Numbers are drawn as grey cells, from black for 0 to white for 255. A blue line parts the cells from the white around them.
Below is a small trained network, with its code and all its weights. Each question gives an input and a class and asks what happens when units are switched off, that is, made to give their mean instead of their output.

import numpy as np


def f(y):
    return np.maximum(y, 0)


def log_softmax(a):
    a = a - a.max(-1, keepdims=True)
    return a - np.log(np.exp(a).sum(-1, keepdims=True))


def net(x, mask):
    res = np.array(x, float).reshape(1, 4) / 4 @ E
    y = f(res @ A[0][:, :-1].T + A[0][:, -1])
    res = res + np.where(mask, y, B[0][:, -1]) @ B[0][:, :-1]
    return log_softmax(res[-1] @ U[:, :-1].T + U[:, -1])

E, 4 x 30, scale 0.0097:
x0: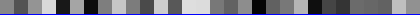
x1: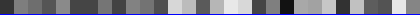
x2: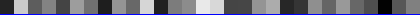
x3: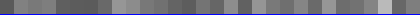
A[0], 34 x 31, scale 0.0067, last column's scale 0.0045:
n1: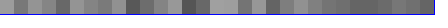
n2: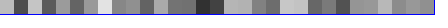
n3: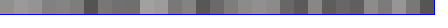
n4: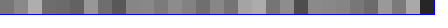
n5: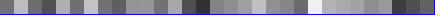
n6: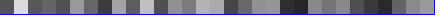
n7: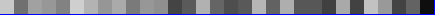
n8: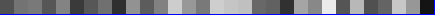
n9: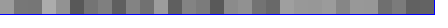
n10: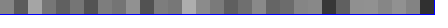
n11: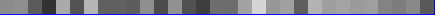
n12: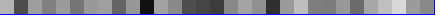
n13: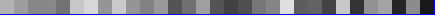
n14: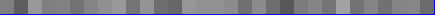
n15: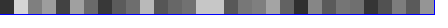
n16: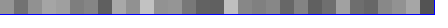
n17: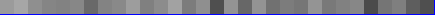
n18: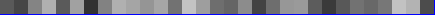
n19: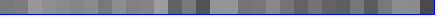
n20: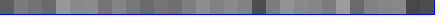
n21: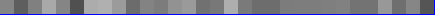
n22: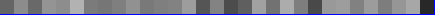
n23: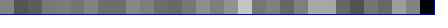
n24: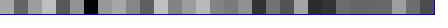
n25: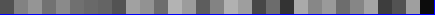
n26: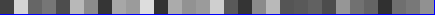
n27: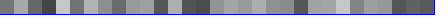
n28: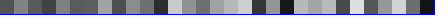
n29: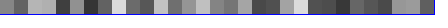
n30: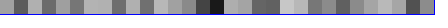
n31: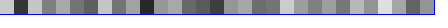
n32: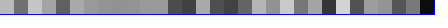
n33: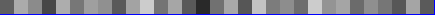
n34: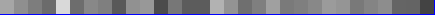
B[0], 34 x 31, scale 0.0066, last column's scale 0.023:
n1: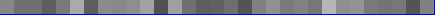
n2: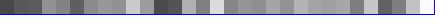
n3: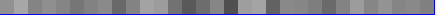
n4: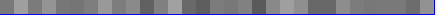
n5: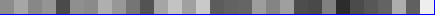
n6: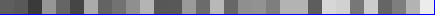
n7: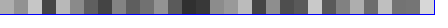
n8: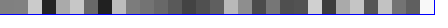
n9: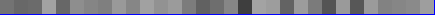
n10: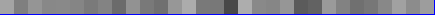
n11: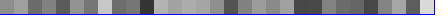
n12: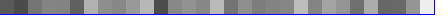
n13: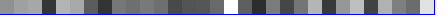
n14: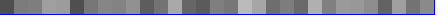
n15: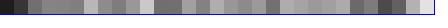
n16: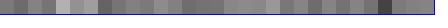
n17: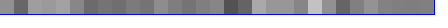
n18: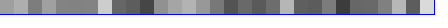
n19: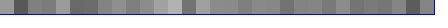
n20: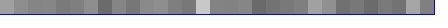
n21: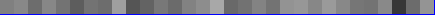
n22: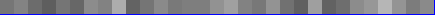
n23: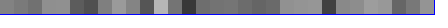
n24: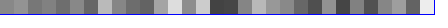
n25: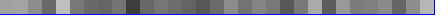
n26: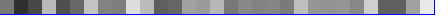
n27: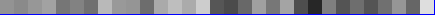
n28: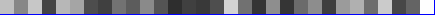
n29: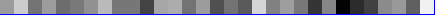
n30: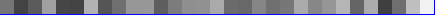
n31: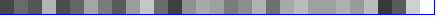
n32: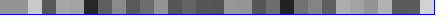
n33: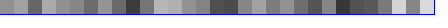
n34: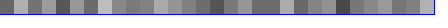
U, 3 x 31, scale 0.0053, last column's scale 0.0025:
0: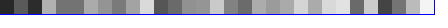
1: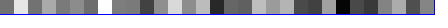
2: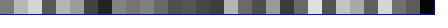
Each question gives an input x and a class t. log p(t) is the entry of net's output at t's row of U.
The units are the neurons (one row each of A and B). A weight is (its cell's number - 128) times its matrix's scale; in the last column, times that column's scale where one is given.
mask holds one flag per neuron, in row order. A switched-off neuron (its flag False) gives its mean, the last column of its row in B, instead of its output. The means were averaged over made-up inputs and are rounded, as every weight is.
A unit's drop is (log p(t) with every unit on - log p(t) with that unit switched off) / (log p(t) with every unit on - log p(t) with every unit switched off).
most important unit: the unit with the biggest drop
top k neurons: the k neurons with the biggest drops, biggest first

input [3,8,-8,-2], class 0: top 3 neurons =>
[n31, n2, n30]
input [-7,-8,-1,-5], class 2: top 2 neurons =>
[n13, n7]
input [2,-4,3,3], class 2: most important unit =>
n31
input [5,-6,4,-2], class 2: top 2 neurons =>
[n13, n7]
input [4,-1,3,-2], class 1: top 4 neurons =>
[n31, n2, n29, n30]
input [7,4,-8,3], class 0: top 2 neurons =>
[n31, n2]
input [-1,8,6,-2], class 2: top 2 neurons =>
[n28, n8]
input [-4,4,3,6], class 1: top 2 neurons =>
[n13, n5]
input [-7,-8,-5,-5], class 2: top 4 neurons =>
[n13, n7, n32, n29]
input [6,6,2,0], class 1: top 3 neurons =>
[n29, n24, n18]
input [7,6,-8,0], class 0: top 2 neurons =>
[n31, n2]
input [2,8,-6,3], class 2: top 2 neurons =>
[n28, n8]
